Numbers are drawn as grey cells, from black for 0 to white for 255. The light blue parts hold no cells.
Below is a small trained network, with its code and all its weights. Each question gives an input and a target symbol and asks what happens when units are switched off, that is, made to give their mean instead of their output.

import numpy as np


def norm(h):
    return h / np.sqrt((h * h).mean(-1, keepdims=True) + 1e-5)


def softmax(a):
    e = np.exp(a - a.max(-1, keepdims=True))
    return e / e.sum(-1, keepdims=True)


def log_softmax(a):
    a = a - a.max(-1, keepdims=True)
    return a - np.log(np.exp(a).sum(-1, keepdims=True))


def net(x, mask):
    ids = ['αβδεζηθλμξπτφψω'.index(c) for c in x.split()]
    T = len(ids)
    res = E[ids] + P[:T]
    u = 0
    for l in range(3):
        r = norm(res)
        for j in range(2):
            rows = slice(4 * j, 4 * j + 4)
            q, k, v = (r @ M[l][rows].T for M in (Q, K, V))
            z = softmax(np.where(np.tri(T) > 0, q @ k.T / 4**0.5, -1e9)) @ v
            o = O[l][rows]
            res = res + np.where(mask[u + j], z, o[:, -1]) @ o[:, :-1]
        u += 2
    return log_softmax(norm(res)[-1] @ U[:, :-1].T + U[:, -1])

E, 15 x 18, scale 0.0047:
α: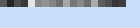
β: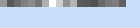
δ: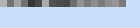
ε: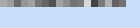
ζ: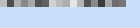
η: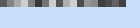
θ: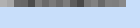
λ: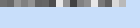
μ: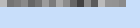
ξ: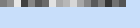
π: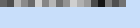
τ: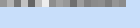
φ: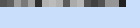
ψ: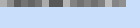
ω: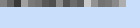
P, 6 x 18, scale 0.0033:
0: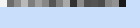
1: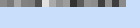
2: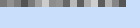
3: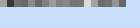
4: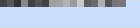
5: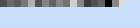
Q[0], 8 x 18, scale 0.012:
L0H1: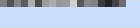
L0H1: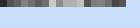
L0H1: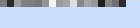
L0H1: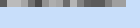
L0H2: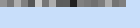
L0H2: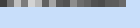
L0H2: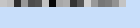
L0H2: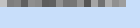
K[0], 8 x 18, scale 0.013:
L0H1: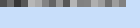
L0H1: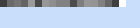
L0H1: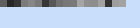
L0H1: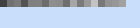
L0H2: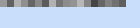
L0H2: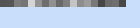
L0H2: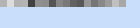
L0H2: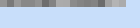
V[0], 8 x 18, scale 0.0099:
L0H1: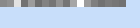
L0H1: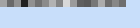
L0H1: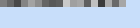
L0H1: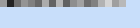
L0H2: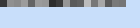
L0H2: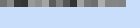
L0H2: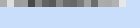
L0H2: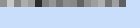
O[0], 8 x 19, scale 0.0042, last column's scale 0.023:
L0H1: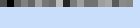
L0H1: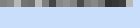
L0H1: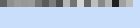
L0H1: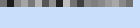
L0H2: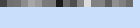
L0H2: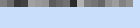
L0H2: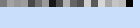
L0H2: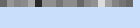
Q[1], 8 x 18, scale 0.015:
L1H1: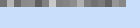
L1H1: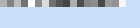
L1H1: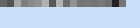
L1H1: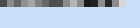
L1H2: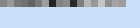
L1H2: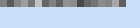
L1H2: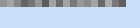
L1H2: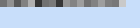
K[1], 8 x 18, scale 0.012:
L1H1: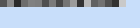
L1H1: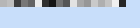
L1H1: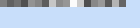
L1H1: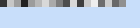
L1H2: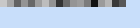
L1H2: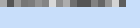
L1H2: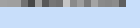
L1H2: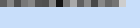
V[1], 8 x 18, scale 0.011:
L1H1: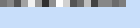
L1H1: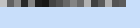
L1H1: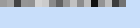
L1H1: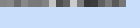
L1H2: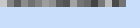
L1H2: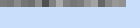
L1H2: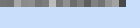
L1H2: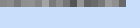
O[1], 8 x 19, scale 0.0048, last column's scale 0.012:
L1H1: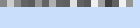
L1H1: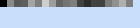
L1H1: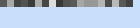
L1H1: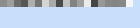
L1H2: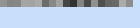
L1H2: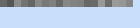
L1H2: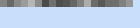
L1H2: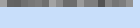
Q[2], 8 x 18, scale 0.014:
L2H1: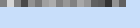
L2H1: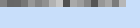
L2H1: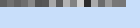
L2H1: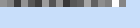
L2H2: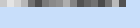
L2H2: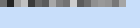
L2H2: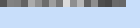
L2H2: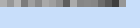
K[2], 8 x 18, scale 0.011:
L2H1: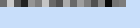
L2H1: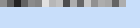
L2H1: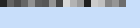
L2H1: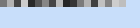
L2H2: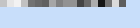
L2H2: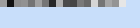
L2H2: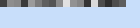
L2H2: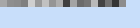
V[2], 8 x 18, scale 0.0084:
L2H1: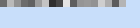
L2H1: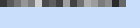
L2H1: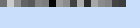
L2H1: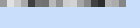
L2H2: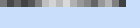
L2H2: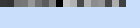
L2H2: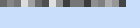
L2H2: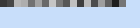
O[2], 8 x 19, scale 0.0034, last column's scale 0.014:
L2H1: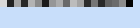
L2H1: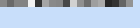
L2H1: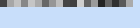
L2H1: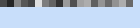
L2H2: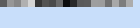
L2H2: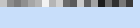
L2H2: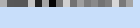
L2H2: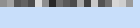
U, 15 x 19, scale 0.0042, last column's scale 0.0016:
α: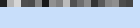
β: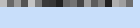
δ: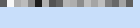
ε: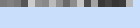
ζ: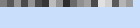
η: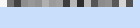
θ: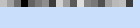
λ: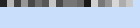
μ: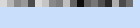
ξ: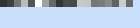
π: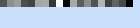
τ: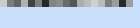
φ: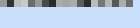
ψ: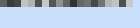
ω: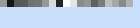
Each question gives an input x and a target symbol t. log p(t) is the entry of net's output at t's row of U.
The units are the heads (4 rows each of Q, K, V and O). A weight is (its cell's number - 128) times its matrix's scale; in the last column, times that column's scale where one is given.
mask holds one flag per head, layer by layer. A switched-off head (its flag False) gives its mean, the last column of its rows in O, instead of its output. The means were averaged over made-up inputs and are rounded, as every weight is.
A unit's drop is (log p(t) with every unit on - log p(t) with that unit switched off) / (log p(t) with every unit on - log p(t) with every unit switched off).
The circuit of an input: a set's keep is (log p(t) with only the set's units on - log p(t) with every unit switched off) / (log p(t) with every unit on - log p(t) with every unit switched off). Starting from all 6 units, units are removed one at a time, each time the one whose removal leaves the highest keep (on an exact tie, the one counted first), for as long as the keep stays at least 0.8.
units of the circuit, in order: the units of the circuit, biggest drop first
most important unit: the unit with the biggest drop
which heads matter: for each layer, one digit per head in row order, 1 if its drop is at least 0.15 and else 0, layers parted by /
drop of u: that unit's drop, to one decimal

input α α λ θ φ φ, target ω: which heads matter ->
10 / 01 / 10
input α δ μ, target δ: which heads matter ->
01 / 00 / 00
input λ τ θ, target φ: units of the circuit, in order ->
[L1H1, L0H2]
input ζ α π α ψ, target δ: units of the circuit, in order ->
[L0H2]
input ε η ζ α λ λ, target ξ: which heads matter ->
11 / 00 / 00
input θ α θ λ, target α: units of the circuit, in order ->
[L0H1, L0H2, L2H1, L2H2]
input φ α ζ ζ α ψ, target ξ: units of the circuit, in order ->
[L0H1, L0H2]
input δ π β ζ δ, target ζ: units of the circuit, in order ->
[L0H1, L2H2, L0H2, L2H1]
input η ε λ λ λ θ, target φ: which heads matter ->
11 / 10 / 00
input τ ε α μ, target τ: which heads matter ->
11 / 10 / 00
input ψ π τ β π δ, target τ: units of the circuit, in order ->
[L1H1, L0H1, L0H2]
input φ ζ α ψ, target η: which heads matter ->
11 / 00 / 11
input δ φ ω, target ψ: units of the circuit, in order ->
[L1H1, L0H1]
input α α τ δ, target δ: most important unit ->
L0H2
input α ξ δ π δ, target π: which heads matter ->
10 / 00 / 00
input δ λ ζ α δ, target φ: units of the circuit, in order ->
[L0H1, L1H1, L0H2]
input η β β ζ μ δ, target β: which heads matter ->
11 / 00 / 10
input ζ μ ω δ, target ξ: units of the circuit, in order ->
[L0H1, L0H2, L2H2]
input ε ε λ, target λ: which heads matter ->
01 / 10 / 00
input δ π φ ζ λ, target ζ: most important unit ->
L0H1
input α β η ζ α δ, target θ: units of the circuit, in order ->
[L0H1, L0H2, L2H1]
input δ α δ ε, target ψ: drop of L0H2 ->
0.2
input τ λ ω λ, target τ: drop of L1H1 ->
0.9
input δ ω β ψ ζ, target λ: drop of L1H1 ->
0.3
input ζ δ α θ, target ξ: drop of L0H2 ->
0.5
